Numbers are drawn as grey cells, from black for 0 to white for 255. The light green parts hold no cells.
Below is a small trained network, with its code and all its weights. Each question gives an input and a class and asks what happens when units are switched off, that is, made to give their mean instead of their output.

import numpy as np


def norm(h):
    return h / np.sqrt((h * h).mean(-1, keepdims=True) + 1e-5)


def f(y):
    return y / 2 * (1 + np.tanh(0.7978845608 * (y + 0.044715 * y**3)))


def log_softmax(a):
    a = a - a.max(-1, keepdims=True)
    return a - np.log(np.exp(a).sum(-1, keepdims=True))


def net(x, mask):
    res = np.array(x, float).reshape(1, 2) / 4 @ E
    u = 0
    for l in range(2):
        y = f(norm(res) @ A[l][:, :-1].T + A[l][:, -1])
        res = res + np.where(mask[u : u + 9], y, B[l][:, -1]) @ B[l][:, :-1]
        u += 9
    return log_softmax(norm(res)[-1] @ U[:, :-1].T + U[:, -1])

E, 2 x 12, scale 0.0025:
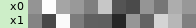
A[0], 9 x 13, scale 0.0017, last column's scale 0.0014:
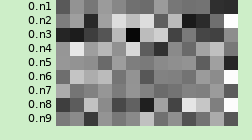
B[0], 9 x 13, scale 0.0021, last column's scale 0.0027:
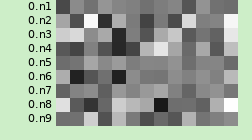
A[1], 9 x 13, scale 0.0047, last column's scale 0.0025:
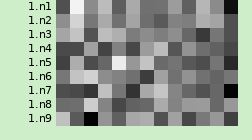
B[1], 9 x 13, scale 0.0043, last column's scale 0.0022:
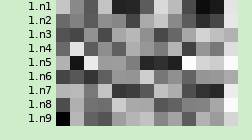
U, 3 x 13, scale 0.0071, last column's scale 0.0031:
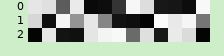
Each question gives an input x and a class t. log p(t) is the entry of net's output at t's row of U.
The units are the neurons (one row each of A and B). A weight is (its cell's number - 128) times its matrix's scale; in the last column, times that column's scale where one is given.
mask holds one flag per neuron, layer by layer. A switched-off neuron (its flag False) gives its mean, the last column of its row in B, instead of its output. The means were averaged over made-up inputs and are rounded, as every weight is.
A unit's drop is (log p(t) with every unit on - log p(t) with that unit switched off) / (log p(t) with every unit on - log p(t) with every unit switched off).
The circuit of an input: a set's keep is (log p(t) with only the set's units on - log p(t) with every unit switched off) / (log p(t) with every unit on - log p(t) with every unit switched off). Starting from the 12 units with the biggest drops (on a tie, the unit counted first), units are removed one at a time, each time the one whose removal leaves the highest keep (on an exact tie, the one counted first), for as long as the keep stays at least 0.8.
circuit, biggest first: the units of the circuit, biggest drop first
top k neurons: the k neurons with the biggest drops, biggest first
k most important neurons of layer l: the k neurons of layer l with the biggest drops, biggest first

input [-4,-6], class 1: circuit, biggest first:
1.n5
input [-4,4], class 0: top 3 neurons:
0.n2; 1.n5; 1.n3
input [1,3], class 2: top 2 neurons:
0.n2; 1.n9
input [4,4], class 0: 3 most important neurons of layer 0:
0.n2; 0.n9; 0.n8
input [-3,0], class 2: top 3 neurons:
0.n3; 0.n4; 1.n1
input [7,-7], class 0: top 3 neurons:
1.n1; 0.n8; 1.n2
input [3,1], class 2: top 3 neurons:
0.n6; 0.n4; 0.n3
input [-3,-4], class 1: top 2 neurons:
0.n4; 0.n6
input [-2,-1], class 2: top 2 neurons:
1.n6; 1.n5
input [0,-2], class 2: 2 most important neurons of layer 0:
0.n2; 0.n8
